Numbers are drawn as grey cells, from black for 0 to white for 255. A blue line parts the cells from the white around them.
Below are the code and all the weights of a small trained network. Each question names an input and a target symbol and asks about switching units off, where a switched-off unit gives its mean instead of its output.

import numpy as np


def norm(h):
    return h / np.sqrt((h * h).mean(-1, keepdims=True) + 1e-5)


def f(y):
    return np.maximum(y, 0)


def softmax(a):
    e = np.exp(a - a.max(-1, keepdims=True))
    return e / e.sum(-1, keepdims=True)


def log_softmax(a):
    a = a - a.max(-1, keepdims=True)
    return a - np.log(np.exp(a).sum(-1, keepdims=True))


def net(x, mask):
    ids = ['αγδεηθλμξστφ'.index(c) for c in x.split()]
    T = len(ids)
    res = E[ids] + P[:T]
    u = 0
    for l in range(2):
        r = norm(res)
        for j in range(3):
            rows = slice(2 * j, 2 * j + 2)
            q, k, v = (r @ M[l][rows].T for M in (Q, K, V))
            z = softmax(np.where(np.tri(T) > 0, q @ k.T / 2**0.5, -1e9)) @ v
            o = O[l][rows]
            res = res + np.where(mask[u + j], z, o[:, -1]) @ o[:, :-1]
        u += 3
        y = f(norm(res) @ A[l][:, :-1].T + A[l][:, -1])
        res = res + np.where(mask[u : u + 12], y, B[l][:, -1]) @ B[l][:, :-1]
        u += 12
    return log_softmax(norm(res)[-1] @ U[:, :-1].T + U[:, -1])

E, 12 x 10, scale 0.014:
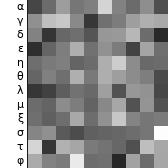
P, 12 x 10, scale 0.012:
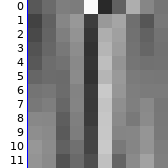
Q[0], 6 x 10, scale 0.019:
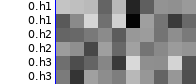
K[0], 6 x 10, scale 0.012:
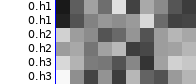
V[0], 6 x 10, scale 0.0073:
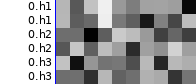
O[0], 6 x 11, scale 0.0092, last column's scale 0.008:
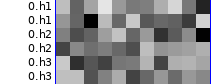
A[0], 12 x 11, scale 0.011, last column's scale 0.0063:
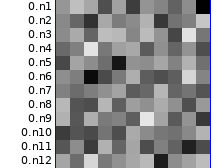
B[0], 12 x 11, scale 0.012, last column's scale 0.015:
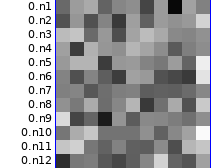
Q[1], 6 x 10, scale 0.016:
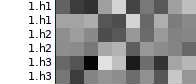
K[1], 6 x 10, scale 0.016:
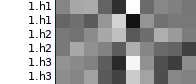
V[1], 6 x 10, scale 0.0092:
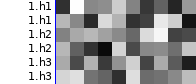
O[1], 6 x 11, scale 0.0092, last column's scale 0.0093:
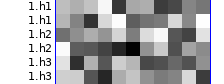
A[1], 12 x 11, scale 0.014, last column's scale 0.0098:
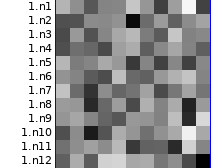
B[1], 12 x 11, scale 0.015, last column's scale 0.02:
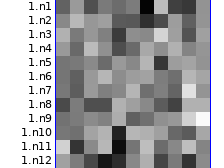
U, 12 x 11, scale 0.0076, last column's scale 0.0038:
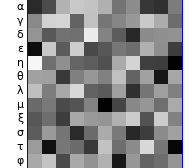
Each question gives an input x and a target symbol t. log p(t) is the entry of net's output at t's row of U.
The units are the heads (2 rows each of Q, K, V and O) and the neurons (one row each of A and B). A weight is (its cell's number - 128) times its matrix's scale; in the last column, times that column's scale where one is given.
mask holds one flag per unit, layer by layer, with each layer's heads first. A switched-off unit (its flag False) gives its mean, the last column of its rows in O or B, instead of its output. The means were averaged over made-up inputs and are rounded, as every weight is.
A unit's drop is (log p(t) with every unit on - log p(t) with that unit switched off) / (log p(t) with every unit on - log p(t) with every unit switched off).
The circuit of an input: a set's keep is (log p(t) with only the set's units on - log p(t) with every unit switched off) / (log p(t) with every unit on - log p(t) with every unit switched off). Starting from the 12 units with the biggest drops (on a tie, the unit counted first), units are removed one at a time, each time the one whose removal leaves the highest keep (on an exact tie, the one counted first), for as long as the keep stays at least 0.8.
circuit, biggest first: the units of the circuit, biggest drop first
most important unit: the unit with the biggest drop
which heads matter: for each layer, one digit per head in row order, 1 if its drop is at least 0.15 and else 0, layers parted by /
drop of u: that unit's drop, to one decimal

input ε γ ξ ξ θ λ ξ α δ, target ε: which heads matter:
110 / 001
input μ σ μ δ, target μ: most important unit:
0.h1
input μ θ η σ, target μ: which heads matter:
100 / 111
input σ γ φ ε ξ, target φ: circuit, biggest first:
[1.h3; 1.n1]
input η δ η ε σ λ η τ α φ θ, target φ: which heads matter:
001 / 000
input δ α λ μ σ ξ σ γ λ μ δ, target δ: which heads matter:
100 / 101
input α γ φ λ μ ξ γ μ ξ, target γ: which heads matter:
100 / 000
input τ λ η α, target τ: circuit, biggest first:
[0.h3; 0.h1]
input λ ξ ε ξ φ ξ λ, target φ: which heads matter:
101 / 000
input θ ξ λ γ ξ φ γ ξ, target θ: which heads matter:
101 / 110
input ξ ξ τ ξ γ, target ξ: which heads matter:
110 / 111
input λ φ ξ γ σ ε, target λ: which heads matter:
111 / 101
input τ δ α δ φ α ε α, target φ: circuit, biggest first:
[0.h1; 0.n11]
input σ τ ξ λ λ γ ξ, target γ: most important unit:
0.n6
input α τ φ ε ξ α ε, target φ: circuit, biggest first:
[0.n11; 0.h1]
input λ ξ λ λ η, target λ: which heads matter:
111 / 100
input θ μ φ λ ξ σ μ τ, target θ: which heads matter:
111 / 110
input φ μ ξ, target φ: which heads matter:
100 / 000
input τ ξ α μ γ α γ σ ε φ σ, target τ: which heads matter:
101 / 110
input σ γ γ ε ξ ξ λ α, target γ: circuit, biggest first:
[0.h1]
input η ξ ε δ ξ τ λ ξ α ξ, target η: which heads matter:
110 / 110
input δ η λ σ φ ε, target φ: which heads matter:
001 / 000
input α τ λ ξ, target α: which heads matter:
111 / 011
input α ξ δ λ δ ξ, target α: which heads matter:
111 / 111
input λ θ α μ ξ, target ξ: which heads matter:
111 / 000
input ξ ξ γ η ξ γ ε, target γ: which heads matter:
000 / 000
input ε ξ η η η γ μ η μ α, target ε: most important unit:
1.h3
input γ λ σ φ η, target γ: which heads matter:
010 / 010
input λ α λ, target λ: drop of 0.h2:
0.2
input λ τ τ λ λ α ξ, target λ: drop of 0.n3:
0.0
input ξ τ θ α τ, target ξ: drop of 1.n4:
-0.1
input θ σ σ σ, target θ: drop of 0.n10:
0.1
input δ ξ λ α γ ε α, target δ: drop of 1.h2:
0.1
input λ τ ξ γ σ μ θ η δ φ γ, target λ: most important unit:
1.h1
